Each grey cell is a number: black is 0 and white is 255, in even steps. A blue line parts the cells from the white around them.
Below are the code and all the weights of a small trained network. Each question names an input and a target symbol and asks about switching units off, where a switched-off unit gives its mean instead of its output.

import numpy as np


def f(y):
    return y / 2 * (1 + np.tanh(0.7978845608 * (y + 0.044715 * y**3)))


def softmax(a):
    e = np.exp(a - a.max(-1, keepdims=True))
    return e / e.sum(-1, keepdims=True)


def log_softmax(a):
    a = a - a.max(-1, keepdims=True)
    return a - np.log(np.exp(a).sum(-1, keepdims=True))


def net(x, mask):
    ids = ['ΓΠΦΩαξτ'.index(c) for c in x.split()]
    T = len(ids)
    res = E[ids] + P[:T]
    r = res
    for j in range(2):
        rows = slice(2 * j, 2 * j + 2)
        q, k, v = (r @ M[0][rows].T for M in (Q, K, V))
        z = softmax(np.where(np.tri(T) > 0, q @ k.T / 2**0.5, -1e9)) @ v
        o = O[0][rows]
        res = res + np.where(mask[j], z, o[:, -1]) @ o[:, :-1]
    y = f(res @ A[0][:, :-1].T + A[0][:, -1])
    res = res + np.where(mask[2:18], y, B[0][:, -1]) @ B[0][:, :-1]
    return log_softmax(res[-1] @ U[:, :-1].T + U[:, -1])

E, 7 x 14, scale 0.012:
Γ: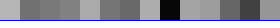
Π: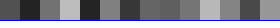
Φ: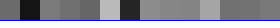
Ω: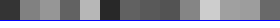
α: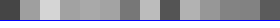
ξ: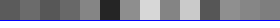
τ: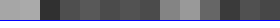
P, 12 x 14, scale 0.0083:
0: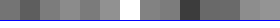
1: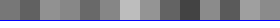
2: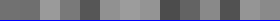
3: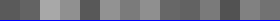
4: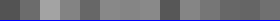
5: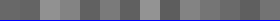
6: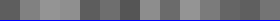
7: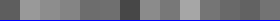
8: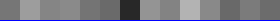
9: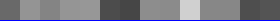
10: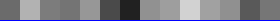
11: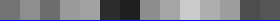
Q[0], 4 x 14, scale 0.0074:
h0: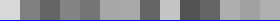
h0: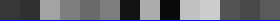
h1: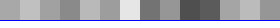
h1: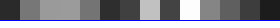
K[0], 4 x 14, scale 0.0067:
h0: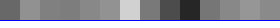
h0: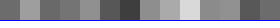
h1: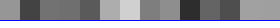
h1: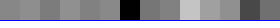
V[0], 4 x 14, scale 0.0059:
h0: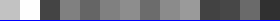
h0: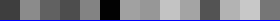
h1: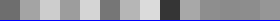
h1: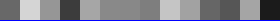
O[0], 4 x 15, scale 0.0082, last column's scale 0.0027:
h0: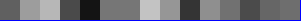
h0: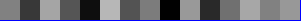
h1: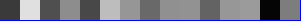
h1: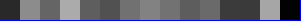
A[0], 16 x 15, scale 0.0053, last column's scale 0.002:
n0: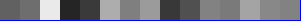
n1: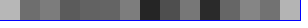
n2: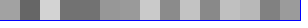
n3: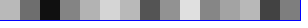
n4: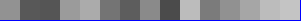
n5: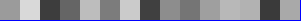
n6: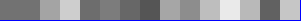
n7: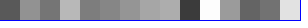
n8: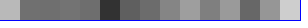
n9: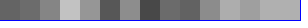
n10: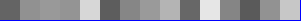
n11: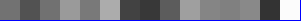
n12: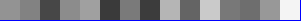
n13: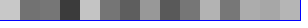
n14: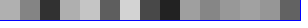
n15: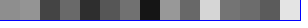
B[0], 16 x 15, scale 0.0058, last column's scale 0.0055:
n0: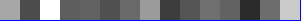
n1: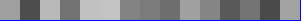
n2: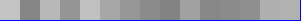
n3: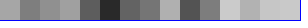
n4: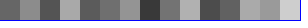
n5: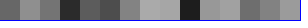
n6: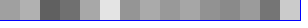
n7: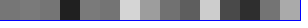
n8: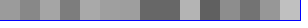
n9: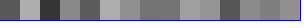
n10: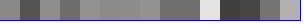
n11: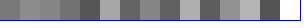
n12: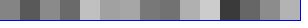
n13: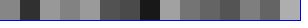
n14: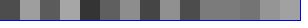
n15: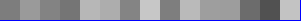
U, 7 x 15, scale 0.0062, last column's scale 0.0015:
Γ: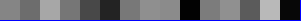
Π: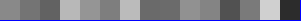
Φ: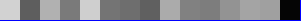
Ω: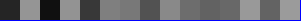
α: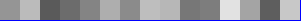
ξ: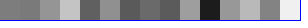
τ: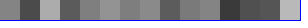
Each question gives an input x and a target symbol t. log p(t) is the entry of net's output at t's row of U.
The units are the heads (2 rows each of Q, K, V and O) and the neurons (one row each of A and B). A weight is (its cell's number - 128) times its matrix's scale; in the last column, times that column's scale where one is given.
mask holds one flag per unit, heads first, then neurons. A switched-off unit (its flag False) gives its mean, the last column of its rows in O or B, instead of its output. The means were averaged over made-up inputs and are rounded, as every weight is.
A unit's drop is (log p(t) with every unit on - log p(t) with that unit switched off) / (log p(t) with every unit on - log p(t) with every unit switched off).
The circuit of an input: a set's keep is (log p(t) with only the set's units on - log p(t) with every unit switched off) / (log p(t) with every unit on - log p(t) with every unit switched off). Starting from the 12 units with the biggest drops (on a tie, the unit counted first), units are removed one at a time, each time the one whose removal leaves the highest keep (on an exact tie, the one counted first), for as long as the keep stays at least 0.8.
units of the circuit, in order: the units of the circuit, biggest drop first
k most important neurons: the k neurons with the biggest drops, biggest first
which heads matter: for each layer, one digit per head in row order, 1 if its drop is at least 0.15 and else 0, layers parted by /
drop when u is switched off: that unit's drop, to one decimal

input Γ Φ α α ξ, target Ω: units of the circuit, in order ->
h1
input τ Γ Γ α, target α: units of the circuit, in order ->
h1, h0, n6
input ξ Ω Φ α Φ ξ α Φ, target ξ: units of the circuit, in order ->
h0, n11, n7, n10
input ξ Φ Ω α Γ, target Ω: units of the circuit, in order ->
h1, h0, n14, n0
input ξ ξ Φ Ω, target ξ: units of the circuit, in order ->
h0, n7, n11
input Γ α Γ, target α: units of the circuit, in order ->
h1, h0
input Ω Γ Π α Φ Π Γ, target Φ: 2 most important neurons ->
n3, n13
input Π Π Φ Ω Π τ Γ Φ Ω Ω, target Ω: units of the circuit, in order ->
h1, n0, n2
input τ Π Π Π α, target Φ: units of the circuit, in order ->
h1, h0
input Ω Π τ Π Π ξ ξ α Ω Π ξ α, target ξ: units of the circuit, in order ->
h0, n7
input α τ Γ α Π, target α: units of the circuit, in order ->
h1, h0, n6, n15
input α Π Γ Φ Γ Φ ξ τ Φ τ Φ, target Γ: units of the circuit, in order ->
h0, h1
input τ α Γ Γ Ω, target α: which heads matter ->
01
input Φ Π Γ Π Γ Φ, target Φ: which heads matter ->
11
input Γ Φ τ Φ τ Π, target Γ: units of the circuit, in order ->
h0
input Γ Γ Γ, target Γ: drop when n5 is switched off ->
0.6
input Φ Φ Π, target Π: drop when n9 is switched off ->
0.2
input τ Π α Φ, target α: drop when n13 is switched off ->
0.1
